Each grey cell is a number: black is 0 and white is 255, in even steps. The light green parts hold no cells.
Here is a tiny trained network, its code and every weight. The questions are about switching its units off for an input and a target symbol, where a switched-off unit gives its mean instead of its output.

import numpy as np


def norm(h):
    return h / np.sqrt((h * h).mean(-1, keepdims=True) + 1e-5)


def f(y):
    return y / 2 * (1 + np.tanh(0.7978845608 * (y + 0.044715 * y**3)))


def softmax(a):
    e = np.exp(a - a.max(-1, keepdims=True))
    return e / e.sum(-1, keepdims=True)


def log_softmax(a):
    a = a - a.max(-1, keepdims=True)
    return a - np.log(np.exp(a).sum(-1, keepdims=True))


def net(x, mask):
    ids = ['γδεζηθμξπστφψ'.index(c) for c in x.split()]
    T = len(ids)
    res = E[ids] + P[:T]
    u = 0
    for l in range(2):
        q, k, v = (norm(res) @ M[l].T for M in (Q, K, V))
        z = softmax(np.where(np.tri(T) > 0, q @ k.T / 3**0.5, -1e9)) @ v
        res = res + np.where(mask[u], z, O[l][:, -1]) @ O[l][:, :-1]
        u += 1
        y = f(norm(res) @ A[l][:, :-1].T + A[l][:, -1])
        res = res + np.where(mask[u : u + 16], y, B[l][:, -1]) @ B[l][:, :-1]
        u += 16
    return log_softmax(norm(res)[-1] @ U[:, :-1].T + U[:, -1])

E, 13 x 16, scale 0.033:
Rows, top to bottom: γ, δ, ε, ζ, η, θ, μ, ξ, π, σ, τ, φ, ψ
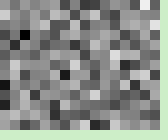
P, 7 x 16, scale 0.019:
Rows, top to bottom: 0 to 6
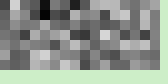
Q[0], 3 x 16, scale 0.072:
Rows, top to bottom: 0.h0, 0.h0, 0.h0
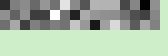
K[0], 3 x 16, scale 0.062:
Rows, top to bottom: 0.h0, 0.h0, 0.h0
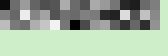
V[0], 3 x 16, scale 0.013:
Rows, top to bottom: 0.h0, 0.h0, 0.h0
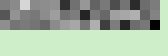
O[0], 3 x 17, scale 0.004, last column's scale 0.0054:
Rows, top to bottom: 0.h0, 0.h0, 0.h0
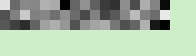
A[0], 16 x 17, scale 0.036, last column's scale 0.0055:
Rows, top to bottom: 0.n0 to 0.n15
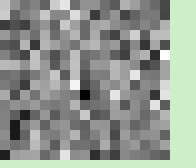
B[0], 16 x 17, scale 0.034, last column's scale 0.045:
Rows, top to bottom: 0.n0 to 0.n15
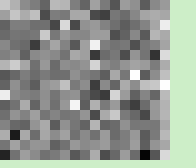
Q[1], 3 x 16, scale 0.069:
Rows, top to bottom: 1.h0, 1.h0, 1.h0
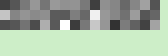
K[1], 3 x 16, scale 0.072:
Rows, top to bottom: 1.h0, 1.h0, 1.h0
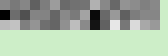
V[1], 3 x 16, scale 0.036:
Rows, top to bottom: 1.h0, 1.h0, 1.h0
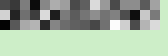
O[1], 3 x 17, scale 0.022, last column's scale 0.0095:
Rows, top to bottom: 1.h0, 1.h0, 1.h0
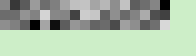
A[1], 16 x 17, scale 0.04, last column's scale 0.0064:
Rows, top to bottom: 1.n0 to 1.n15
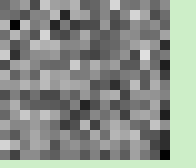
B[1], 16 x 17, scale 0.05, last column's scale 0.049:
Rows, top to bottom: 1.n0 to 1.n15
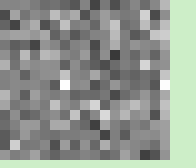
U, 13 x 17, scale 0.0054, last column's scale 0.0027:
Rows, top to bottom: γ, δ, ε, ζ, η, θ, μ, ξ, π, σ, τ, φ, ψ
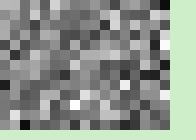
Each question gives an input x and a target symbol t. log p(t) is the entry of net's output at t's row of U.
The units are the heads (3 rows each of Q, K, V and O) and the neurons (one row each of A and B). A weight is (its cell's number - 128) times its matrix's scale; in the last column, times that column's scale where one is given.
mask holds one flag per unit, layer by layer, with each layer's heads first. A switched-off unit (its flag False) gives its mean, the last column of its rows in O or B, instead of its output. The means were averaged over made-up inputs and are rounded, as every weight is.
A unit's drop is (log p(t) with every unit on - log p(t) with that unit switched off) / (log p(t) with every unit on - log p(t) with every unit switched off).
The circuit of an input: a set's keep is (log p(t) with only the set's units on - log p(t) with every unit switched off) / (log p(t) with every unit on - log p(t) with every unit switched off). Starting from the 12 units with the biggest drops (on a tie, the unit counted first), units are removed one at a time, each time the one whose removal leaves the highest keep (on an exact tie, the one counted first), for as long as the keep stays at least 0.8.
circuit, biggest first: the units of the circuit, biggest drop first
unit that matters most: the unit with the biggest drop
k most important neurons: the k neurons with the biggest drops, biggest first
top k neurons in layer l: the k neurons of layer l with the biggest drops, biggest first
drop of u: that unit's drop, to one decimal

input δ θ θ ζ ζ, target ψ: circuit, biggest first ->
(0.n2, 1.n9, 0.n5)
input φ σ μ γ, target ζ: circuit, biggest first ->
(0.n9, 1.n5, 1.n0)
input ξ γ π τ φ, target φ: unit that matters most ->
0.n6
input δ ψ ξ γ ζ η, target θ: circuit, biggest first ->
(1.n2, 0.n13)
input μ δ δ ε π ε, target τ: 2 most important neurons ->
(0.n3, 0.n10)
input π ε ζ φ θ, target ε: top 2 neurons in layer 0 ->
(0.n7, 0.n9)
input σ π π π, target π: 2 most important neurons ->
(0.n8, 0.n15)
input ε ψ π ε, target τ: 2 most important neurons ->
(0.n10, 0.n3)
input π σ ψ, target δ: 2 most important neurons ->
(0.n11, 1.n12)
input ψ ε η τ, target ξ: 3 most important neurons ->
(0.n15, 0.n8, 1.n15)
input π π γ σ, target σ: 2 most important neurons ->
(0.n4, 1.n8)
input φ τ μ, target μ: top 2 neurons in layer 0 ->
(0.n10, 0.n1)
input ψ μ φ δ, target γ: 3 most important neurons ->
(0.n0, 1.n10, 0.n2)
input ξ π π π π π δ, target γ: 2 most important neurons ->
(0.n0, 0.n2)
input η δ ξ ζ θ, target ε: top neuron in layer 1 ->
(1.n10)
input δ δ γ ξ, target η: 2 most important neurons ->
(1.n1, 0.n7)
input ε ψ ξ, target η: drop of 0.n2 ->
0.2
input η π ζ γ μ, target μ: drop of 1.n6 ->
0.2
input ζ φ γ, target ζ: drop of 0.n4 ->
0.0
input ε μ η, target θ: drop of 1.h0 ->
0.1
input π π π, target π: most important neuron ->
(0.n15)
